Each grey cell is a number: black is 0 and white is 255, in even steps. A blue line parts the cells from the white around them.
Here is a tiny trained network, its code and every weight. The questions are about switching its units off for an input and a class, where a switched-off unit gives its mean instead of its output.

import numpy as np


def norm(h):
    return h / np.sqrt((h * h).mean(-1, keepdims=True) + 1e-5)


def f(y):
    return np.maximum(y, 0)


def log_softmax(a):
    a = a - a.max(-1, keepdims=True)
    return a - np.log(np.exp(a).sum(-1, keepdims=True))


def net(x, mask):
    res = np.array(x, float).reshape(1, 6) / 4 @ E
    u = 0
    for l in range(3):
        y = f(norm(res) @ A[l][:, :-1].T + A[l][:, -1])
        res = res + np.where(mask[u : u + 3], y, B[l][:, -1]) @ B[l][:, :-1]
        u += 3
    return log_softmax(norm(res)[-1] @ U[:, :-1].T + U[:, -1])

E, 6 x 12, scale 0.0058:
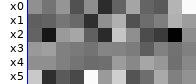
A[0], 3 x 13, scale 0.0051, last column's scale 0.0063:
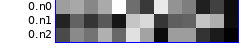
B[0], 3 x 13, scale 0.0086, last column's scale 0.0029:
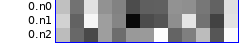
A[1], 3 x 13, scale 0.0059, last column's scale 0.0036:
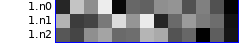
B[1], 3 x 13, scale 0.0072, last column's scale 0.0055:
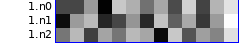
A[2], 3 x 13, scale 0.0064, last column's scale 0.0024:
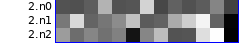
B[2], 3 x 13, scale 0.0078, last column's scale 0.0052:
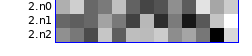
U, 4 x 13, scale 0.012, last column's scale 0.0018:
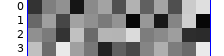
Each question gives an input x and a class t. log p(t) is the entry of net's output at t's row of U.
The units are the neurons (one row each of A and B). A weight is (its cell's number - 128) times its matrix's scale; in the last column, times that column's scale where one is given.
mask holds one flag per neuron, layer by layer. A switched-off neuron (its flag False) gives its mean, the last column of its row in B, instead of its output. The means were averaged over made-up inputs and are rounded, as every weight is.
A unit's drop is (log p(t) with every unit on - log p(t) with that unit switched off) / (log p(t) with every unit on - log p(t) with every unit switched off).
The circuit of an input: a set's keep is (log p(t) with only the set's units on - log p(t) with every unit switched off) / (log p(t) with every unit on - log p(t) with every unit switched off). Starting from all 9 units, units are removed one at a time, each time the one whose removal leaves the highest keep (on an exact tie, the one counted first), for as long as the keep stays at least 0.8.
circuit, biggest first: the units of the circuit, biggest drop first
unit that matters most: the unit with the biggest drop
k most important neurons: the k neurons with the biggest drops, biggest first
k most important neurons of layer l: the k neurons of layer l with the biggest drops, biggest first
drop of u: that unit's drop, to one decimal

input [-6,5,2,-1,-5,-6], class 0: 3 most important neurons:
1.n0, 2.n2, 0.n0
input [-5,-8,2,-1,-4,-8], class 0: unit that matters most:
1.n0
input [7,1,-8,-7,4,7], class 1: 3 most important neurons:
2.n1, 1.n0, 0.n2
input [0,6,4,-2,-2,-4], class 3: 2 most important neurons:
0.n1, 1.n1
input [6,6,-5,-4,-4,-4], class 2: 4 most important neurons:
2.n2, 1.n2, 1.n1, 0.n0
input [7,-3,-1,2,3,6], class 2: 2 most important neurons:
2.n2, 1.n0
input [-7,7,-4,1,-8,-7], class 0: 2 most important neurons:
1.n0, 2.n2
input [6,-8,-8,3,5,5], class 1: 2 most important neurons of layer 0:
0.n1, 0.n2
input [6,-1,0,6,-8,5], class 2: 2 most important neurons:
2.n2, 1.n0
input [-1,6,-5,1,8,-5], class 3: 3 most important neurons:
0.n1, 1.n1, 1.n2
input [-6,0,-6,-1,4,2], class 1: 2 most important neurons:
2.n1, 2.n2
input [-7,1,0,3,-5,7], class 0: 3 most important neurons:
1.n1, 2.n2, 1.n2
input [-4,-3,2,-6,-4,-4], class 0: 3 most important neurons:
1.n0, 2.n2, 0.n1
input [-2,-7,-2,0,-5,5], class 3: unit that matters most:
0.n0
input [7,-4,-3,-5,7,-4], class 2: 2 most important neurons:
2.n2, 1.n1
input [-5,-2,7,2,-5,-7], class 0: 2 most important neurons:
1.n0, 2.n1
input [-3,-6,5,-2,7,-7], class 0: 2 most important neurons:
1.n0, 0.n1
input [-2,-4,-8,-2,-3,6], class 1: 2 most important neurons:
2.n1, 1.n0
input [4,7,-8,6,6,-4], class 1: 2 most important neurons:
2.n1, 1.n1
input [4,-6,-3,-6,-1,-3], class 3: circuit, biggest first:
0.n0
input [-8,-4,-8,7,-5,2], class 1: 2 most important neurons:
2.n1, 2.n2
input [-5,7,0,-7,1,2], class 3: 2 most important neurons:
0.n1, 2.n2
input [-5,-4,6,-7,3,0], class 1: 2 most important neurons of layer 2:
2.n0, 2.n2
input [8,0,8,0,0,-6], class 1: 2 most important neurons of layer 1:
1.n2, 1.n1
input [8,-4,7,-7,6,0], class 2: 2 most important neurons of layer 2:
2.n2, 2.n1
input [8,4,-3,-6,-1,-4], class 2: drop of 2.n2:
0.9
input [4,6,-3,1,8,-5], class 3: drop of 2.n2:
0.1
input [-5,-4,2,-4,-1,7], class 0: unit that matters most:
1.n1
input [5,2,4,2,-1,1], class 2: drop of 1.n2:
-0.1
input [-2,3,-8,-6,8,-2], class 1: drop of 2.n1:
0.2
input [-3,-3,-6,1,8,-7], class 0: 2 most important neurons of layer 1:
1.n0, 1.n2
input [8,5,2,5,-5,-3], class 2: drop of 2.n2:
0.9
